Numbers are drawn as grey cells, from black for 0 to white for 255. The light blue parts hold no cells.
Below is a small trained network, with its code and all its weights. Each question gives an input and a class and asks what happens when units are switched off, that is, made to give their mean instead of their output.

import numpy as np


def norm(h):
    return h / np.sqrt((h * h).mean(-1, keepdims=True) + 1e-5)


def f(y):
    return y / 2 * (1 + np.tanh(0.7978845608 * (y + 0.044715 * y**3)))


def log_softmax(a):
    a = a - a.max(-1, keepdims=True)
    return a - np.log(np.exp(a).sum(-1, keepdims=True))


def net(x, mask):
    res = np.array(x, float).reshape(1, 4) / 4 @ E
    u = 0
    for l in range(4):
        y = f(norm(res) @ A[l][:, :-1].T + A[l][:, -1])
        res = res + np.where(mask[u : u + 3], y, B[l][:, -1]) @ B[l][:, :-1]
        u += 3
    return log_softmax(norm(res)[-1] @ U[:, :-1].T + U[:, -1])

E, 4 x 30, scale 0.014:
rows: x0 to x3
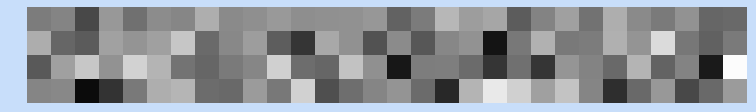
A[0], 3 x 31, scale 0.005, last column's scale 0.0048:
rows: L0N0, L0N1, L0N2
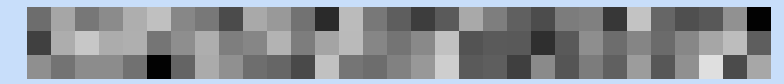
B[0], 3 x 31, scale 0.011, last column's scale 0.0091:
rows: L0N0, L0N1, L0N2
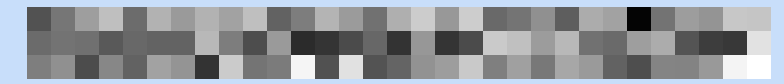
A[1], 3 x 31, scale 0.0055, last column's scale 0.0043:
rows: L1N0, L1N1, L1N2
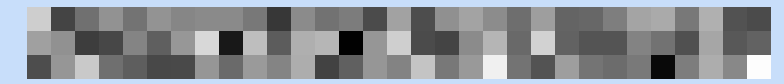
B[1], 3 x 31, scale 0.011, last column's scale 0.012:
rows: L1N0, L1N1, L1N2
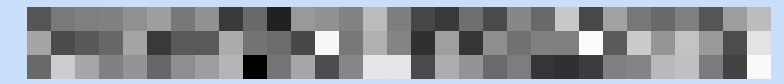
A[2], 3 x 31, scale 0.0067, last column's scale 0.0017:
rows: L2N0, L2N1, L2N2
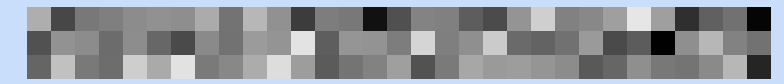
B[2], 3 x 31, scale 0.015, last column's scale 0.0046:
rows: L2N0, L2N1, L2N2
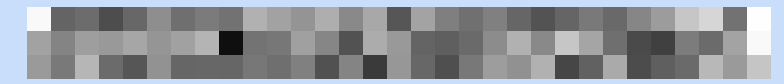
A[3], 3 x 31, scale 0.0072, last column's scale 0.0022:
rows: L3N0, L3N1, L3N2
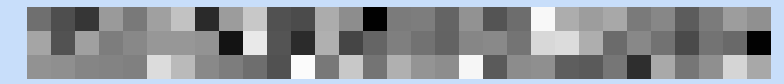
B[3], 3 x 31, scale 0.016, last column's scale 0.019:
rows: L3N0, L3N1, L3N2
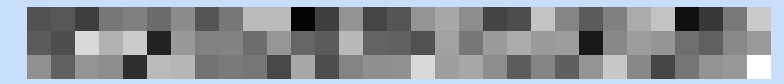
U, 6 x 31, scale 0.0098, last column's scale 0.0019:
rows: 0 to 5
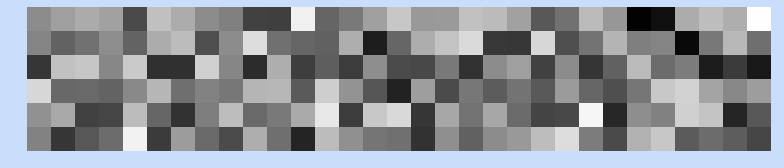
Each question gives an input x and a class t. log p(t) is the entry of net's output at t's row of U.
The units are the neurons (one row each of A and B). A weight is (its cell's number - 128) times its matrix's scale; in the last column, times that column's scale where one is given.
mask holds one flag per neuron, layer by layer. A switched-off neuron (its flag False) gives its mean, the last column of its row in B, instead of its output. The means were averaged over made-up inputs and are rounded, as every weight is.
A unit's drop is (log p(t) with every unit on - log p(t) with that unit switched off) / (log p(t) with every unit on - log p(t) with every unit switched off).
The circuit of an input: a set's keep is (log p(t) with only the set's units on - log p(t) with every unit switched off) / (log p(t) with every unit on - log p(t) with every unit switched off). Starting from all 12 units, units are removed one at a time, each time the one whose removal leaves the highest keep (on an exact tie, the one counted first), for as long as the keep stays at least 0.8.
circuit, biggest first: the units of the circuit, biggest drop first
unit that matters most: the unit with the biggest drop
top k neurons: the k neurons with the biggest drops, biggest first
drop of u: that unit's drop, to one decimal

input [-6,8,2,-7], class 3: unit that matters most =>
L2N0
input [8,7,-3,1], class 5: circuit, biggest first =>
[L0N2; L3N2]
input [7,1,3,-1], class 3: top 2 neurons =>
[L1N2; L2N0]
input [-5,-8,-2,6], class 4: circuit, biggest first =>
[L0N2; L1N1]
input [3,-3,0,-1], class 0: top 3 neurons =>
[L1N1; L0N2; L3N0]
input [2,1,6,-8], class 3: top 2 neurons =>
[L1N2; L2N0]
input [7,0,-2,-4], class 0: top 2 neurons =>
[L0N2; L3N0]
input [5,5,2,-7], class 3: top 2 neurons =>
[L0N1; L2N0]
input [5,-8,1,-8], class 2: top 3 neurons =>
[L0N1; L3N2; L0N0]
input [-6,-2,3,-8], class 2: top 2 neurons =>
[L0N1; L3N2]
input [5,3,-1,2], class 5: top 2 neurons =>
[L0N2; L1N2]
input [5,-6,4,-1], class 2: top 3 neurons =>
[L0N1; L3N2; L0N2]
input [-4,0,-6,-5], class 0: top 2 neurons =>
[L2N1; L1N1]
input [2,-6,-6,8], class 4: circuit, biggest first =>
[L1N1]
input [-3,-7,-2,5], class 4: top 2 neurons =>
[L0N2; L1N1]
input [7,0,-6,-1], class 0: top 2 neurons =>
[L0N2; L3N0]
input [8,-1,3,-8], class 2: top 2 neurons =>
[L0N1; L3N2]
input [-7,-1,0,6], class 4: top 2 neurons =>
[L0N2; L1N1]
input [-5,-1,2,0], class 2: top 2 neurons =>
[L0N2; L0N1]
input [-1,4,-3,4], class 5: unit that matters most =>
L1N2
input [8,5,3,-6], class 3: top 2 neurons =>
[L2N0; L1N2]
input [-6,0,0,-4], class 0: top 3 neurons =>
[L0N2; L3N0; L1N1]
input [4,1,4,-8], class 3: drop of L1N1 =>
0.0
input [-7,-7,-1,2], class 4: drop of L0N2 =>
0.9
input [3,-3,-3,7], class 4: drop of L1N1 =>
0.4
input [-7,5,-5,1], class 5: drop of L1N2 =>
0.1
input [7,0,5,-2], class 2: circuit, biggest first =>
[L3N2]
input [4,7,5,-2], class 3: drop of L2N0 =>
0.6
